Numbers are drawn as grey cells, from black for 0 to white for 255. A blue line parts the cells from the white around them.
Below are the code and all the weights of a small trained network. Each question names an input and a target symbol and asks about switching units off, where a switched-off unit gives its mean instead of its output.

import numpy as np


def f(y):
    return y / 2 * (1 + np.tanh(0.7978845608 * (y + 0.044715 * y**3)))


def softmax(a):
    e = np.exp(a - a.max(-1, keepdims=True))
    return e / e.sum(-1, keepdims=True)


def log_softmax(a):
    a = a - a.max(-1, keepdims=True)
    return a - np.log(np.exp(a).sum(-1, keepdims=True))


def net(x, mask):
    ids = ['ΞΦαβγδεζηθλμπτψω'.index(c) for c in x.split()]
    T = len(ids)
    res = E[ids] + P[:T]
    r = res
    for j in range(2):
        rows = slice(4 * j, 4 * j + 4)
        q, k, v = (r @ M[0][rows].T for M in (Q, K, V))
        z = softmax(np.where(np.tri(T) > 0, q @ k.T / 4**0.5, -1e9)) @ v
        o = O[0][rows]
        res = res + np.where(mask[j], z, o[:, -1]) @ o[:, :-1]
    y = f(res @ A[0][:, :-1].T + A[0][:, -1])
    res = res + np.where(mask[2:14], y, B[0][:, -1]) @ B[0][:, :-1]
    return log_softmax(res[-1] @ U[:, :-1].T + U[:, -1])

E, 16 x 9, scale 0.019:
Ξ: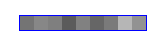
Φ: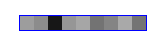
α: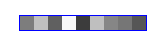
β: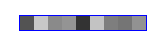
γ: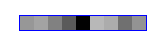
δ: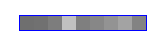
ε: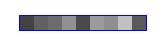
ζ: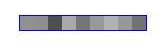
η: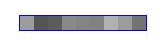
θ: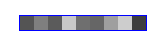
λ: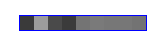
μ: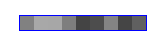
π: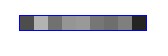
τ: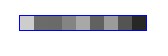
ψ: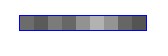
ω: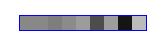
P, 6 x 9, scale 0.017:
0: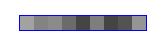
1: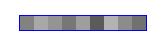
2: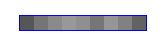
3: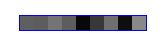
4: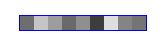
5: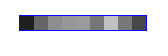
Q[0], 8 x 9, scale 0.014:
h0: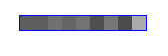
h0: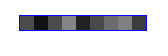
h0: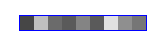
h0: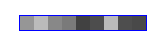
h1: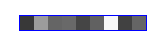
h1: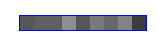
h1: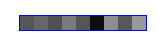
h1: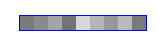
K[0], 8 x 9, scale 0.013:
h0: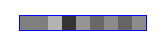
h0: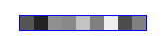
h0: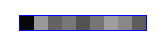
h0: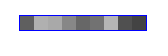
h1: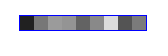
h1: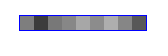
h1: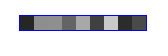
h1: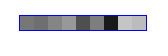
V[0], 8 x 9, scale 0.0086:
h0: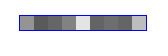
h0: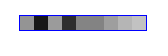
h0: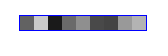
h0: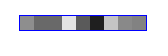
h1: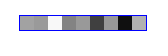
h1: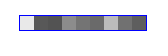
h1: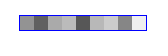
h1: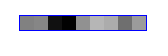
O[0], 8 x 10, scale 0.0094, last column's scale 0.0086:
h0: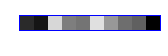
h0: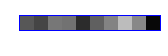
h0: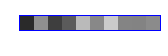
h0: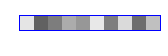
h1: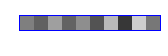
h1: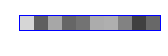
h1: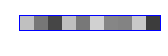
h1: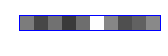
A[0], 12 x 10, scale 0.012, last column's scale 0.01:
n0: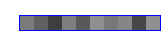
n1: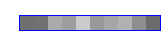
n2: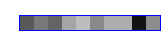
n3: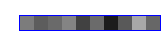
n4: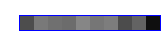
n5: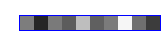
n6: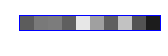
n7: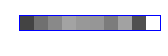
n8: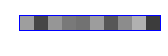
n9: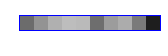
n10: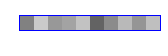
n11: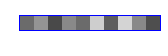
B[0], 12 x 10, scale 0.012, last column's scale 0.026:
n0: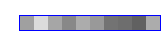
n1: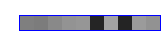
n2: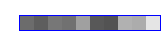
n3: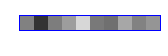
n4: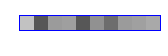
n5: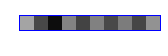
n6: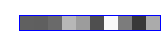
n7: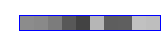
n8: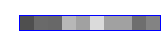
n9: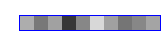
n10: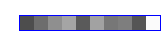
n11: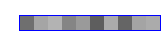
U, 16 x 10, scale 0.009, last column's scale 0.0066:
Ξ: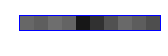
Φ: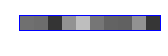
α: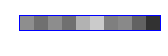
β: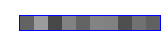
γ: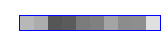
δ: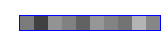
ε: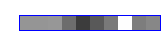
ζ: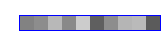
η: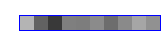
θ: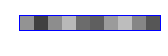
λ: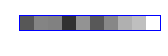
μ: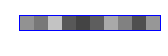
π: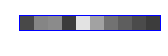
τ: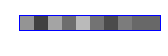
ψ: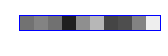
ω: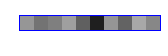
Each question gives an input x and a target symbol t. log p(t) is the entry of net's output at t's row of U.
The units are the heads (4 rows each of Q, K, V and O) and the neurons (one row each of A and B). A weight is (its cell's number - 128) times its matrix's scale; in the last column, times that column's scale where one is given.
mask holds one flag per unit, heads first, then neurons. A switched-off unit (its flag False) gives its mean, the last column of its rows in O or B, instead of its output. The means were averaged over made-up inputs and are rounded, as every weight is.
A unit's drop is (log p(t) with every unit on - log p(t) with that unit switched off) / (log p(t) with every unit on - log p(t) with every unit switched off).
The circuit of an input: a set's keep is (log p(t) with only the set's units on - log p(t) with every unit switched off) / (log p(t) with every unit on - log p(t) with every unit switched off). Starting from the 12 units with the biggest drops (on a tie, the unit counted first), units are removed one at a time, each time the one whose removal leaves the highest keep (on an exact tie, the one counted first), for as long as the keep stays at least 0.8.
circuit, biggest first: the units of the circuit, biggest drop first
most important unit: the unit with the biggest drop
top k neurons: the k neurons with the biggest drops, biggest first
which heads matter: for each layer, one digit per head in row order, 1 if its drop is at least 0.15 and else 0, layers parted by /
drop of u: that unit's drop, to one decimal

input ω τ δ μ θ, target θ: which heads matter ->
10
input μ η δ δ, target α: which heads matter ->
11
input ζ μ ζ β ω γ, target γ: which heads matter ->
01
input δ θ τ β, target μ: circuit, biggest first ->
(h1)
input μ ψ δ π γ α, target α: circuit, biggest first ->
(n9 h0)
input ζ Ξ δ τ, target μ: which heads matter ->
01
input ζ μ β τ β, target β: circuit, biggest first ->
(n10 n2 h0)
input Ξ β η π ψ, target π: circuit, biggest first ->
(h0 n4)
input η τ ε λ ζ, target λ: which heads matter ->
10
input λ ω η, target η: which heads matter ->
10
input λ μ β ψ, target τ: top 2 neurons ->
(n3 n7)
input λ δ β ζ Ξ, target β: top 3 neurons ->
(n10 n2 n4)
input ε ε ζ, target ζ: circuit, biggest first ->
(n11 h1 n2)
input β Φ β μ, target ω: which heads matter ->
01
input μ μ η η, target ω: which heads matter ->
01
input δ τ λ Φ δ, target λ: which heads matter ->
10
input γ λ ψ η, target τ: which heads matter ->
10
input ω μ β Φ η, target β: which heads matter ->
11
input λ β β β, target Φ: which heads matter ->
01
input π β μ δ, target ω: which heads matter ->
01
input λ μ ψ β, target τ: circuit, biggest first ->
(n3 h0)
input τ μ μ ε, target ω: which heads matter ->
01
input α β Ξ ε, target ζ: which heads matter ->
11
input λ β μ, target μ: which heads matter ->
01
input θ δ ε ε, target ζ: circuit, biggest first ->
(h1 n11 n3 n0)
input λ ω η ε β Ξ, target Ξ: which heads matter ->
10
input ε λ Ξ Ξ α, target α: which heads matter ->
10
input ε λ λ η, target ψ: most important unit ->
h1
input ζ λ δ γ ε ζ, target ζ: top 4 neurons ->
(n11 n2 n0 n1)
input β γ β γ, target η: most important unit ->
n3
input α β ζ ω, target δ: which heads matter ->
11
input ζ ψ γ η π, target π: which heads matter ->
10
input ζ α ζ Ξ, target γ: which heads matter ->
01
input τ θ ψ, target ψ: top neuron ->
(n7)
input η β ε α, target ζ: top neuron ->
(n3)
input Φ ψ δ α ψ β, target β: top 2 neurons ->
(n2 n10)
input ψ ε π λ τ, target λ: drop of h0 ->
0.1
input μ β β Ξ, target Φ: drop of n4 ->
0.2
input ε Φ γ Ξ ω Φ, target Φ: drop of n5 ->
0.4
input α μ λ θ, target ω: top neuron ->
(n10)
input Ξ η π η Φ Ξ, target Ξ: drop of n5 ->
0.4
